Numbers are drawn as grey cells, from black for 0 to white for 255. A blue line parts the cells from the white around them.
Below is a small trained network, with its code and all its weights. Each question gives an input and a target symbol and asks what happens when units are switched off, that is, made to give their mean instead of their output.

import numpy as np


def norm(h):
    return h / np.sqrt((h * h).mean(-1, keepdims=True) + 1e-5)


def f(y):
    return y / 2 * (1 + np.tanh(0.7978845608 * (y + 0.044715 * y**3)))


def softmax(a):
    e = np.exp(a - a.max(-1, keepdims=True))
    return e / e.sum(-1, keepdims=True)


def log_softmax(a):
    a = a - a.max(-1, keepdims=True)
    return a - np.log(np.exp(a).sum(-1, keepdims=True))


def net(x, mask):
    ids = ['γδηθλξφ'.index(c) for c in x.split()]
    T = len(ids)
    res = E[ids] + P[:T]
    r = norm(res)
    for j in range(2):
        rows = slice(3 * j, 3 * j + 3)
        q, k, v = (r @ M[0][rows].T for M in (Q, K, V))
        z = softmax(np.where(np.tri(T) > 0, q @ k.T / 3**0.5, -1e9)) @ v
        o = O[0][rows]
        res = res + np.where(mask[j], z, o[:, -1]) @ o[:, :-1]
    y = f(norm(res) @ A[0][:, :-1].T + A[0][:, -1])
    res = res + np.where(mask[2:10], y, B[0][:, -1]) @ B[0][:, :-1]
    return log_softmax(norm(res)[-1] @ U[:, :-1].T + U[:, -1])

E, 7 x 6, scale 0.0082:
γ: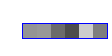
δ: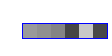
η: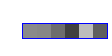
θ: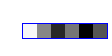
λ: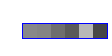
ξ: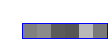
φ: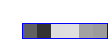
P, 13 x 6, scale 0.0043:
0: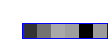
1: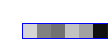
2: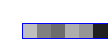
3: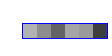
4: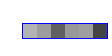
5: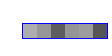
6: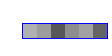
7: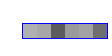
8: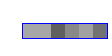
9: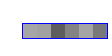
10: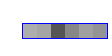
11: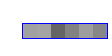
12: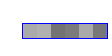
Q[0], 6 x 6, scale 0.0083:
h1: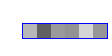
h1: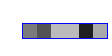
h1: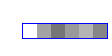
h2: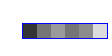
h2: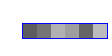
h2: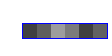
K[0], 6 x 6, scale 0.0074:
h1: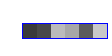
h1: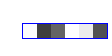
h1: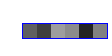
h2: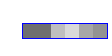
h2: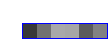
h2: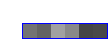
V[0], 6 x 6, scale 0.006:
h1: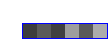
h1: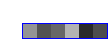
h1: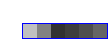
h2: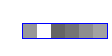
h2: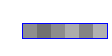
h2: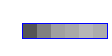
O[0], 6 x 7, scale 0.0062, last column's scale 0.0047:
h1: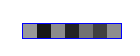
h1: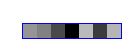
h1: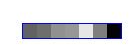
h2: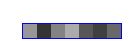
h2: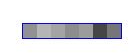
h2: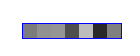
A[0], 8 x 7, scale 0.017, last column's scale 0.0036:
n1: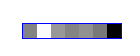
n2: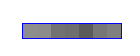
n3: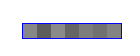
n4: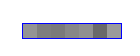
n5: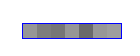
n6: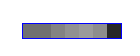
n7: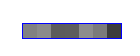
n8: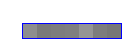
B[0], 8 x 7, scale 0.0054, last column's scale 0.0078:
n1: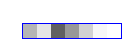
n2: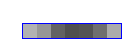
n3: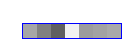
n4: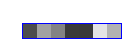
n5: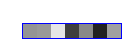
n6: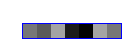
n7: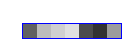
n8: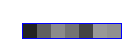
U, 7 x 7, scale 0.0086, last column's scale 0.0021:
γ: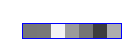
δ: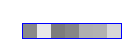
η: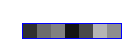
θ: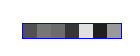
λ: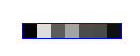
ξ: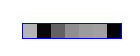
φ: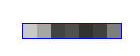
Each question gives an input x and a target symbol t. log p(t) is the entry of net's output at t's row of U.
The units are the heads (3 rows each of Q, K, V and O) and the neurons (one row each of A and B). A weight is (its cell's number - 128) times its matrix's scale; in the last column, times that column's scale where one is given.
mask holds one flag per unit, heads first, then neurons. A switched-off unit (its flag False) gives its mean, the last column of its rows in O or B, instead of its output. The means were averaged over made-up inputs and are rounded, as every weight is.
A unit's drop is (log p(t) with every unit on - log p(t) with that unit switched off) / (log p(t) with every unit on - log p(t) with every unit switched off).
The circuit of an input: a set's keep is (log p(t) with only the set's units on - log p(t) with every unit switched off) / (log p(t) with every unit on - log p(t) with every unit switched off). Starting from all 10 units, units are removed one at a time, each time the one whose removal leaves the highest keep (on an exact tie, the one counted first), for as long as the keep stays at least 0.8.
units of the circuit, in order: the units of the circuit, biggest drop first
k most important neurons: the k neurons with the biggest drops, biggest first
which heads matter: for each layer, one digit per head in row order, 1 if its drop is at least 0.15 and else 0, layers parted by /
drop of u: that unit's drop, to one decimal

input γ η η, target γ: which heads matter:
11
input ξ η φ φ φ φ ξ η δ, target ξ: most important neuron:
n3
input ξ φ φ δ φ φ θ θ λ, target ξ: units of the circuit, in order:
h1, h2
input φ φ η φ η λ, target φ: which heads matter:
10
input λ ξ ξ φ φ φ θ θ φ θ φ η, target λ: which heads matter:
11
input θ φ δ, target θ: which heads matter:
10
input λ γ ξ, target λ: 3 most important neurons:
n7, n1, n4
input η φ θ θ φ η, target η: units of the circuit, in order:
h1, h2, n1, n6
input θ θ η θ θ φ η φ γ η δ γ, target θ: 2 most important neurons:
n1, n7
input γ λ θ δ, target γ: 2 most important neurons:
n1, n5
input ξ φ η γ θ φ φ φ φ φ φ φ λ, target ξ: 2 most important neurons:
n3, n1
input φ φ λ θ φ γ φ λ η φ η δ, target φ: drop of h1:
0.1
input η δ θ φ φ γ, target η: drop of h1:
1.1
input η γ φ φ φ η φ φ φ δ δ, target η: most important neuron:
n1
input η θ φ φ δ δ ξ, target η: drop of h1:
1.3
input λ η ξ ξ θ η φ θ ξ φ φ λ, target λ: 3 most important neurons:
n7, n1, n4
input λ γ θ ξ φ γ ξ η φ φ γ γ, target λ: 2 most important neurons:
n7, n1
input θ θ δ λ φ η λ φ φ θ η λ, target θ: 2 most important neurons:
n1, n7
